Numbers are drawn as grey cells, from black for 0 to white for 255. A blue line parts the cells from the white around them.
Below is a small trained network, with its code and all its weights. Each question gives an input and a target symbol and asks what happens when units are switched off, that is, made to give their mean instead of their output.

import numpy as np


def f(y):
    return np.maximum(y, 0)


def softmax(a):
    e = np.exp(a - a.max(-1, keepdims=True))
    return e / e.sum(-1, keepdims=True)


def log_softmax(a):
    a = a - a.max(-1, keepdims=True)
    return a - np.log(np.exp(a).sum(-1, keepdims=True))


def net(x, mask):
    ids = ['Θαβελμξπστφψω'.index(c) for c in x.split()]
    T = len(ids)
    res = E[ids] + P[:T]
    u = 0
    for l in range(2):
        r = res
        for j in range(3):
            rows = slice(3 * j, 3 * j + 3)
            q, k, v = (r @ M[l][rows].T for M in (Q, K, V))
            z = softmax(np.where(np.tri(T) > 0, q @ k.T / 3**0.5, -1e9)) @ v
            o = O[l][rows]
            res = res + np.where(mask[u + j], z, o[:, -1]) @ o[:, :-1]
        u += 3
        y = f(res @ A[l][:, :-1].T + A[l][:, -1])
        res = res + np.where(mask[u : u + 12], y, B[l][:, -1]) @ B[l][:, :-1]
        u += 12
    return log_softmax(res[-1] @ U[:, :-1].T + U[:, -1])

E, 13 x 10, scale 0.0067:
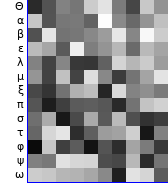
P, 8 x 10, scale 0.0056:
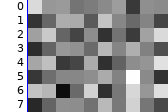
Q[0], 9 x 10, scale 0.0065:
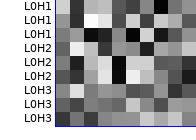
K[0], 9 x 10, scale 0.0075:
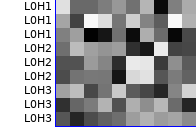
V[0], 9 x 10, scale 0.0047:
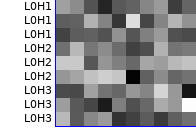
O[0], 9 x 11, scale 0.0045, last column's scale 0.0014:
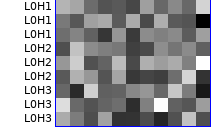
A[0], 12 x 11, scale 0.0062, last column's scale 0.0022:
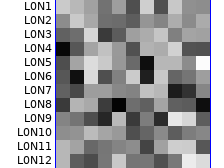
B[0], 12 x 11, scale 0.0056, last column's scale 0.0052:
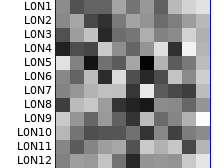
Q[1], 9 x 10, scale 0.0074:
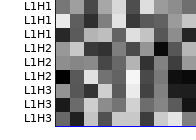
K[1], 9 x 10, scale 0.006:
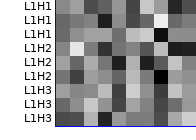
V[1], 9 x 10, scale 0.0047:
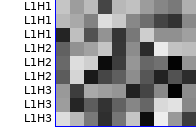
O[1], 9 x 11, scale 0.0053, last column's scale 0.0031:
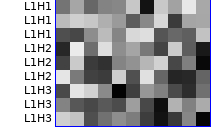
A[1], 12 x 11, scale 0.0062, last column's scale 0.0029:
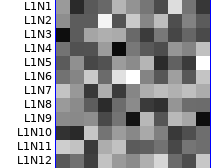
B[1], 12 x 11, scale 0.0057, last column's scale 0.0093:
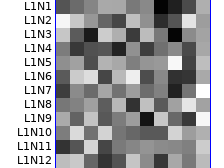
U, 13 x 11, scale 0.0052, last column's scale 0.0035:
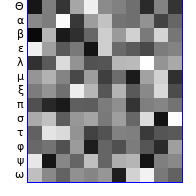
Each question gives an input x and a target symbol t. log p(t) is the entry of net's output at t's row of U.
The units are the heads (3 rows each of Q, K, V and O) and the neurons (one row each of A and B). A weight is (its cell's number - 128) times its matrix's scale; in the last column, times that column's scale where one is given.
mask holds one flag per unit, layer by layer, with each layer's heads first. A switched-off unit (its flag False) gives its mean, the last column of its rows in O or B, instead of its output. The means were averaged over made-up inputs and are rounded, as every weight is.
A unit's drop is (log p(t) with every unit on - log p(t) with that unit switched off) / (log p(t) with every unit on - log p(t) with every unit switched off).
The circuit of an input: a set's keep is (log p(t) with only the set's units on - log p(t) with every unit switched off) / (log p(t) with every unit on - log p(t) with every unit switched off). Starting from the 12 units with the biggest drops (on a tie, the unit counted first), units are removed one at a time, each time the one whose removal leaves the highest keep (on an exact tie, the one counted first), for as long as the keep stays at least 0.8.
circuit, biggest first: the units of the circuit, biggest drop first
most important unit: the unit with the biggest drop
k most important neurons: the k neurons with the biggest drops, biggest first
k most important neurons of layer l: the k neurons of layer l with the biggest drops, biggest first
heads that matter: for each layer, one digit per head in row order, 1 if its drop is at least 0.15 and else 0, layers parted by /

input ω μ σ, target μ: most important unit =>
L0N5
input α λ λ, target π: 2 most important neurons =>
(L1N1, L1N4)
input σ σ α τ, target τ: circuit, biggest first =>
(L0N8, L1H3, L0N7)
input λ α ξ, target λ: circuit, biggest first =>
(L1H3, L1H2, L0N5)
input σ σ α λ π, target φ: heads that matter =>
000 / 000
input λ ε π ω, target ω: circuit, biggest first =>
(L0N5, L0H1, L0N6)
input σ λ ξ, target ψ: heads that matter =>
100 / 010
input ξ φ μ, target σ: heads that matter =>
000 / 110
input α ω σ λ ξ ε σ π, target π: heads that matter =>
001 / 101
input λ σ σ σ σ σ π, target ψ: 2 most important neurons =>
(L1N9, L0N9)
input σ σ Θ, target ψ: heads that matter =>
000 / 010
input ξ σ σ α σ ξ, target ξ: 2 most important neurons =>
(L0N4, L1N10)
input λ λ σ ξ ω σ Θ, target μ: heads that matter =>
010 / 001
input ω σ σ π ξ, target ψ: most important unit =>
L1N9
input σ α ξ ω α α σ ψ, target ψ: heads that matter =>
100 / 100
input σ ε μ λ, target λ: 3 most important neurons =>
(L0N4, L0N3, L1N7)
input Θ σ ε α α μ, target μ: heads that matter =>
000 / 101
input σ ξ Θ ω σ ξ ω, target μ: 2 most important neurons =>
(L0N5, L1N8)
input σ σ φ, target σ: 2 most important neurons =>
(L1N5, L0N8)
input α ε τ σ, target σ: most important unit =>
L1N5
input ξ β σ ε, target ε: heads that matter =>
100 / 000
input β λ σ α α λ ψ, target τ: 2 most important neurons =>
(L1N11, L0N12)
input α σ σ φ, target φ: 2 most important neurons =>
(L0N8, L1N4)
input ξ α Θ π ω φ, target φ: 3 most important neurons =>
(L0N8, L1N3, L1N4)
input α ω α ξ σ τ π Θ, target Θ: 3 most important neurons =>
(L0N6, L1N3, L0N4)
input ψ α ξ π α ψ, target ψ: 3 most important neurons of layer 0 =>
(L0N5, L0N7, L0N6)
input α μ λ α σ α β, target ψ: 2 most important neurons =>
(L1N9, L0N1)
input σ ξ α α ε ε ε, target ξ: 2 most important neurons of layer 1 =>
(L1N1, L1N7)
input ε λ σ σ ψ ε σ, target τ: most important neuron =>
(L0N5)
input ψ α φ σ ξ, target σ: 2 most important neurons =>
(L0N8, L1N5)
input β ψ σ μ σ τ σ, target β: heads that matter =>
000 / 010
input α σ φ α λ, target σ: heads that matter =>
010 / 110
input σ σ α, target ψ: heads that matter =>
000 / 010
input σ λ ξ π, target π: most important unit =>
L1H1
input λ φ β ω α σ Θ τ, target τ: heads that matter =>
000 / 001
